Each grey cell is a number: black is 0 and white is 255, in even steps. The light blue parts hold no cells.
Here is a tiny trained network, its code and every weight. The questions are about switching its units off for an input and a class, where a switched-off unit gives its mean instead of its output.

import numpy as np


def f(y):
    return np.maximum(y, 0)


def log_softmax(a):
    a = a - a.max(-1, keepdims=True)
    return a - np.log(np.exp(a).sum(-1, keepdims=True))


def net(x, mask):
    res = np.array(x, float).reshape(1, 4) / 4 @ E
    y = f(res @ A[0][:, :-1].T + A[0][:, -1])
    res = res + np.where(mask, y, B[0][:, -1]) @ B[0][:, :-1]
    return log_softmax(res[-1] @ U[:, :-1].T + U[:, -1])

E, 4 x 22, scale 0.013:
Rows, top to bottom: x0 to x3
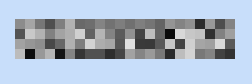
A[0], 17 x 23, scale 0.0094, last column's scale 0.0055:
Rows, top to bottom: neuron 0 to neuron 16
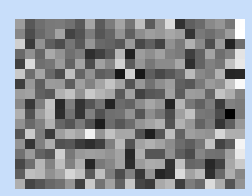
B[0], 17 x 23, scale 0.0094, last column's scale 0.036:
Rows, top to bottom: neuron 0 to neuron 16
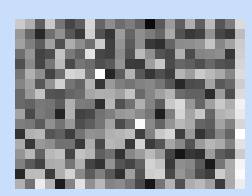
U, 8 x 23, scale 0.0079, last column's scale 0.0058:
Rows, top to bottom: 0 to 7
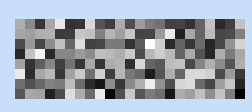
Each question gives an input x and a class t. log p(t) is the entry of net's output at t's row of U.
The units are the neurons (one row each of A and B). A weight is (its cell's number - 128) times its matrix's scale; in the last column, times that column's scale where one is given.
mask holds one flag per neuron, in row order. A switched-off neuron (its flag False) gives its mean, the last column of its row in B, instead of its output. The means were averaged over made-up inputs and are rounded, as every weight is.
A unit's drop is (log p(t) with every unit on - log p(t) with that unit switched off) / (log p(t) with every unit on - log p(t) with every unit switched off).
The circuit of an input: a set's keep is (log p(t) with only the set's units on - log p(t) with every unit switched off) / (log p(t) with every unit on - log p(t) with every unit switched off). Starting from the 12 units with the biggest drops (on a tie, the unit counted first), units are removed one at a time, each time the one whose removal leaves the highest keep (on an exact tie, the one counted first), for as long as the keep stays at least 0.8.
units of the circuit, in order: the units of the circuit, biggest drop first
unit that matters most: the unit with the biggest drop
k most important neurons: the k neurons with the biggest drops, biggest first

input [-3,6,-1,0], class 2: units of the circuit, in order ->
[neuron 9]
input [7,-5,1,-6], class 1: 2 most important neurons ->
[neuron 11; neuron 16]
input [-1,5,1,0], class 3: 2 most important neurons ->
[neuron 2; neuron 9]
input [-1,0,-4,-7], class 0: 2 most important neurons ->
[neuron 15; neuron 6]
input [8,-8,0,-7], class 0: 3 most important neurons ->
[neuron 6; neuron 13; neuron 3]
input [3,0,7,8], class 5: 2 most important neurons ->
[neuron 15; neuron 16]
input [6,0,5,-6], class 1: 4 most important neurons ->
[neuron 15; neuron 16; neuron 13; neuron 14]
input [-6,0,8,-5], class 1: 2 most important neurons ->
[neuron 15; neuron 16]
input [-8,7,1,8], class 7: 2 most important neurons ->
[neuron 5; neuron 2]
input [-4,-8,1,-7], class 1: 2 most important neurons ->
[neuron 16; neuron 11]
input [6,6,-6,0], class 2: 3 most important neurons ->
[neuron 9; neuron 4; neuron 14]
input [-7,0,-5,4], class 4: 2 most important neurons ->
[neuron 15; neuron 12]
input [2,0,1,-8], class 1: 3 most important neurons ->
[neuron 11; neuron 15; neuron 13]
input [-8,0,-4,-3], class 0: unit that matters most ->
neuron 15
